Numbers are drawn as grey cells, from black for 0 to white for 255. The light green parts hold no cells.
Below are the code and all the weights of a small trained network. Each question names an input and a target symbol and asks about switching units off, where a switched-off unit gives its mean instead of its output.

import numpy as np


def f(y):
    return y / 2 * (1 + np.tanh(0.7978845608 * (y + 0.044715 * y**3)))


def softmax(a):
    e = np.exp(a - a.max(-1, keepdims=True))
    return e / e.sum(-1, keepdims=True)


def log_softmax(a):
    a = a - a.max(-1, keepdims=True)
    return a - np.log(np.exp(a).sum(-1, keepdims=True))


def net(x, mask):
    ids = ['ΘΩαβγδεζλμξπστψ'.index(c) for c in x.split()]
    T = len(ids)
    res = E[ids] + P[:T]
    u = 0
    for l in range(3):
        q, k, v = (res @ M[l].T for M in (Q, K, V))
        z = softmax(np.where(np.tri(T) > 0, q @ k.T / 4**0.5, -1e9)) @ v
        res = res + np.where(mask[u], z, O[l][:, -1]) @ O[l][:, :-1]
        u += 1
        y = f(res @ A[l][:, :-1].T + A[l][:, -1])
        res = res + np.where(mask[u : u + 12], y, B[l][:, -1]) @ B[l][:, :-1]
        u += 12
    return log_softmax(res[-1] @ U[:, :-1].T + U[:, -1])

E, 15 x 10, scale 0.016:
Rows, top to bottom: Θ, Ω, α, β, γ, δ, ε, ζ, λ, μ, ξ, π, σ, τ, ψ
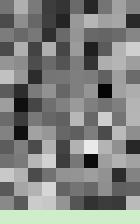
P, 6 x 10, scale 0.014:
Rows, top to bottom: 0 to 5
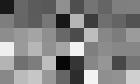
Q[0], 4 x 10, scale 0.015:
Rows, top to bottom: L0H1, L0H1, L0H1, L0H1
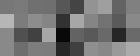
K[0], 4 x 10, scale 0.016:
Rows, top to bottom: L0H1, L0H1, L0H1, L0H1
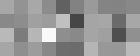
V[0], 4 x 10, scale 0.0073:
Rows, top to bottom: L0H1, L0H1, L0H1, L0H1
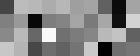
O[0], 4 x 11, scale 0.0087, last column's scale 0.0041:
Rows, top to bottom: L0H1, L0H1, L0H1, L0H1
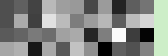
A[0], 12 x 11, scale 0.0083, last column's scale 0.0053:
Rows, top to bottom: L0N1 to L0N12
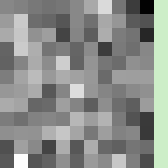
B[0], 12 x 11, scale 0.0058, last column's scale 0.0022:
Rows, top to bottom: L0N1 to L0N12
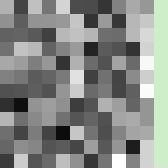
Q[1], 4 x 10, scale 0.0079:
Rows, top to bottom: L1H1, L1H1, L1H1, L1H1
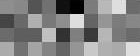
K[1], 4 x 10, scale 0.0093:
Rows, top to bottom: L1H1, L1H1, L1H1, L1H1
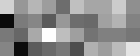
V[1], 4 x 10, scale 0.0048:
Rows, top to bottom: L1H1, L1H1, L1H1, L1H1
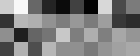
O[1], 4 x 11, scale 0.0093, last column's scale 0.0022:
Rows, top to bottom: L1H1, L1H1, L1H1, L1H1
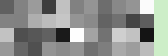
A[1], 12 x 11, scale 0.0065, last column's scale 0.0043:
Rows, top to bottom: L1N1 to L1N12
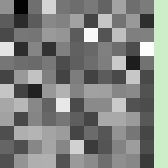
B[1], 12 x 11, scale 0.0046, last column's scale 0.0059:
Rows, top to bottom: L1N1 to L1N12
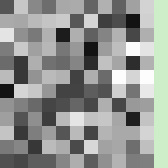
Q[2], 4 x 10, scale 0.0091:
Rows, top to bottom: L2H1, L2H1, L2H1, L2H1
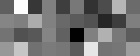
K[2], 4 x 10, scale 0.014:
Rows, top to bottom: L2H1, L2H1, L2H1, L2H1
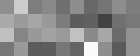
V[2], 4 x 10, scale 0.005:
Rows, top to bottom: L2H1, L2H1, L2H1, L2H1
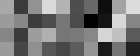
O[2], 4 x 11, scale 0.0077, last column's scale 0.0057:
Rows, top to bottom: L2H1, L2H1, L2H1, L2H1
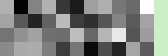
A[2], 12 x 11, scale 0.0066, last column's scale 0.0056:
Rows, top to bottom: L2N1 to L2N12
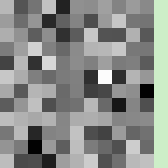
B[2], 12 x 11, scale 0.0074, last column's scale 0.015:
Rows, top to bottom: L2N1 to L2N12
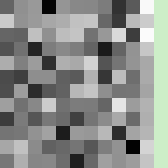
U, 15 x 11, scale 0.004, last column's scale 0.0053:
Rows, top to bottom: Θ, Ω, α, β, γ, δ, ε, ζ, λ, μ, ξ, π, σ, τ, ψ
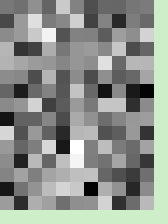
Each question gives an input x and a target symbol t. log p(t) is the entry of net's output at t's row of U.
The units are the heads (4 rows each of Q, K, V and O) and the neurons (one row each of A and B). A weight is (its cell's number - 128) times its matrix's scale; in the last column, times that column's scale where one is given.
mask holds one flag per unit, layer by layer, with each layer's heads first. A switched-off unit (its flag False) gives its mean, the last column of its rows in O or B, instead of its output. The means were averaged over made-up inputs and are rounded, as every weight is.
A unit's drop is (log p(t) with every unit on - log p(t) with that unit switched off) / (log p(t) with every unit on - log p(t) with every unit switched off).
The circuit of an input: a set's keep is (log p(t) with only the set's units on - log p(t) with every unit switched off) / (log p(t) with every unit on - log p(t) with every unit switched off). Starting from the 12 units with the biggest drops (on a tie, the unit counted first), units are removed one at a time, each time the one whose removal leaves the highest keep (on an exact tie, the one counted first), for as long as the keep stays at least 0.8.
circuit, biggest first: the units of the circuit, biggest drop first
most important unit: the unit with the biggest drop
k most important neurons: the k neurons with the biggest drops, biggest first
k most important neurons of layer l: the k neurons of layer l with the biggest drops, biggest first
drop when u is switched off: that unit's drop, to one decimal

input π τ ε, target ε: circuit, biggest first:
[L0H1 L2H1 L2N3]
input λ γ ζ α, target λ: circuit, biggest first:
[L0H1 L2H1 L2N4 L2N9]
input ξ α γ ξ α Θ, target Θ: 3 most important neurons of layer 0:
[L0N4 L0N12 L0N2]
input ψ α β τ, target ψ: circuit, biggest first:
[L2H1 L1N6 L0H1]
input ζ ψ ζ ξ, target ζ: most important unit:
L1H1
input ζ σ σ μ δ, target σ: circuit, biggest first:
[L0H1 L2N5 L2H1]
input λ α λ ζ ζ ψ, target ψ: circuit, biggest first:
[L2H1 L0H1 L1N6 L2N1]
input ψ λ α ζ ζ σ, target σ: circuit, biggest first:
[L0H1 L2N5]
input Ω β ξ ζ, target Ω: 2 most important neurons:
[L2N10 L0N11]
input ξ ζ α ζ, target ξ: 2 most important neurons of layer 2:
[L2N10 L2N1]
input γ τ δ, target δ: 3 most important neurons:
[L2N10 L0N12 L2N3]
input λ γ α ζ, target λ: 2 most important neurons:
[L2N4 L2N9]
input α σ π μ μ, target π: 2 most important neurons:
[L2N2 L1N9]
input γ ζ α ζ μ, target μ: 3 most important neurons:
[L2N2 L2N3 L1N5]
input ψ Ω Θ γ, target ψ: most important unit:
L2H1
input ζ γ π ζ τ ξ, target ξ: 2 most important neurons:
[L2N10 L0N12]
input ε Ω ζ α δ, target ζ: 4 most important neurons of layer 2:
[L2N11 L2N3 L2N4 L2N2]
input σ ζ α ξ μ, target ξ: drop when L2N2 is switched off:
0.2
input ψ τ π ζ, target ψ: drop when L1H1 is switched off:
0.1
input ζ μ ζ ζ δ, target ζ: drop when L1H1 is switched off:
0.4
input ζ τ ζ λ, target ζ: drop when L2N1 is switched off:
0.1
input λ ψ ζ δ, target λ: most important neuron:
[L2N4]
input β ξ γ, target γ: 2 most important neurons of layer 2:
[L2N2 L2N12]
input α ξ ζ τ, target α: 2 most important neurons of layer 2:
[L2N8 L2N1]
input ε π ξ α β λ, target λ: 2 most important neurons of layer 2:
[L2N4 L2N9]
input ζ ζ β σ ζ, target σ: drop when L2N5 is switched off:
0.3
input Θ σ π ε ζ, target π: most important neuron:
[L2N2]
